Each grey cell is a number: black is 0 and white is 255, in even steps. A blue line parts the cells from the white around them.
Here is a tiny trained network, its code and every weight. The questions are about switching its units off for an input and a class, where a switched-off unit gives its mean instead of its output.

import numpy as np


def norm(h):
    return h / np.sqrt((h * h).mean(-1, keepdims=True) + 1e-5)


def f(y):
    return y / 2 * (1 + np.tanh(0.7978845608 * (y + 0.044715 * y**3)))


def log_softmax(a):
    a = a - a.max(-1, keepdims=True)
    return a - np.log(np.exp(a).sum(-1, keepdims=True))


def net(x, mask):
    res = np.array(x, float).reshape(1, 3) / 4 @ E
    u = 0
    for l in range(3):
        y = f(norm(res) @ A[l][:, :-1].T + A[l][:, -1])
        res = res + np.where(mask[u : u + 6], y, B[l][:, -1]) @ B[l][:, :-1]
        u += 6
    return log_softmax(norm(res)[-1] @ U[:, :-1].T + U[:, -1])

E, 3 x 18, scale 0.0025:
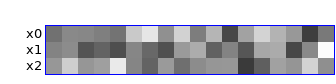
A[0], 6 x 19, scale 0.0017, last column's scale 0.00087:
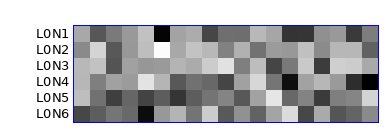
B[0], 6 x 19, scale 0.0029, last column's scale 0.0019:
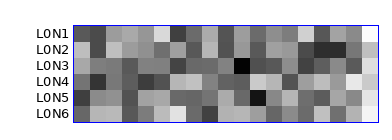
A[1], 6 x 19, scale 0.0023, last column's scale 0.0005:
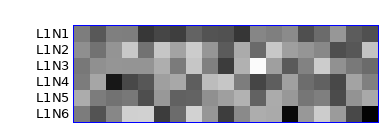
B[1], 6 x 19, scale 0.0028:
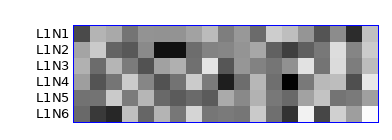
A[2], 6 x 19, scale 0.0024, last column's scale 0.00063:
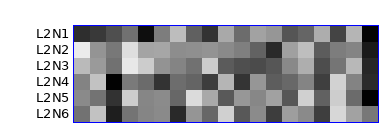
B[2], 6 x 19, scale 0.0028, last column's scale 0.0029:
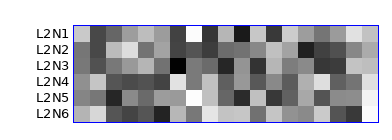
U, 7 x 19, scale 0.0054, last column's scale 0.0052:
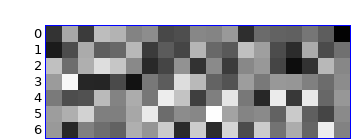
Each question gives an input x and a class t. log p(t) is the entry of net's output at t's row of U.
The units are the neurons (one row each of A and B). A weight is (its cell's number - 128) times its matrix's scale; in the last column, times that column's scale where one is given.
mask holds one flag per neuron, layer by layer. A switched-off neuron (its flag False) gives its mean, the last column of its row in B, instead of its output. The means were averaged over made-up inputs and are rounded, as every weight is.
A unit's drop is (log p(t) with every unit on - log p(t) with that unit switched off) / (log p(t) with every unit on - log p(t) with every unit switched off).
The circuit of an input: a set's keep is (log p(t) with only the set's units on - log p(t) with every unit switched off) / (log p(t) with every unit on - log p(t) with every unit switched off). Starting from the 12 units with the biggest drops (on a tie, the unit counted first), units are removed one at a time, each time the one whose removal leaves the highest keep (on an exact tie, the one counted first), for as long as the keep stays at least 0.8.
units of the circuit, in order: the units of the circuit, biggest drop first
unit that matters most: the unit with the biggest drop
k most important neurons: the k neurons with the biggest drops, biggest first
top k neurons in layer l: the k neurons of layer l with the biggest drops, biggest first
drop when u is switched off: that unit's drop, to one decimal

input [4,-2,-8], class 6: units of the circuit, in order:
L2N1; L0N6
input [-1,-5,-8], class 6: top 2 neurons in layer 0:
L0N6; L0N2
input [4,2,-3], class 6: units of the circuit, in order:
L2N1; L0N6
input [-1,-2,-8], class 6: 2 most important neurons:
L2N1; L0N6
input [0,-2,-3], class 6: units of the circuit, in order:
L0N6; L2N1
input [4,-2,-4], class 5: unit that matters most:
L1N6
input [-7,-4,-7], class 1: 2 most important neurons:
L0N5; L1N4
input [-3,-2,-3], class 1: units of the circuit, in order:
L0N5; L1N4
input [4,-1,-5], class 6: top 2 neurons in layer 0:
L0N6; L0N1
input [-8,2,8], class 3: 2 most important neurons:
L2N6; L1N4
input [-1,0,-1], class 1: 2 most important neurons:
L1N6; L1N2
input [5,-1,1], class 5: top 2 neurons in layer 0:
L0N6; L0N1
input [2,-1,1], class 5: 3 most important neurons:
L0N1; L1N6; L2N1
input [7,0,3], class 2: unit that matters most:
L0N2
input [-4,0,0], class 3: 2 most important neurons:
L1N4; L0N5
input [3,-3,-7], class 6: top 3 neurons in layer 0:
L0N6; L0N2; L0N1
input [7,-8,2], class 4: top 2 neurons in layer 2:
L2N6; L2N5
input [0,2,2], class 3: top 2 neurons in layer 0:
L0N3; L0N1
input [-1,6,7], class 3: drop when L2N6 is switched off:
0.4
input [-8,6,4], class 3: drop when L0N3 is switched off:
0.0
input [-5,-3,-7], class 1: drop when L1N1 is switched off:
0.1
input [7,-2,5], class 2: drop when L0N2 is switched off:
0.2
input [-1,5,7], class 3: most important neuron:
L2N6
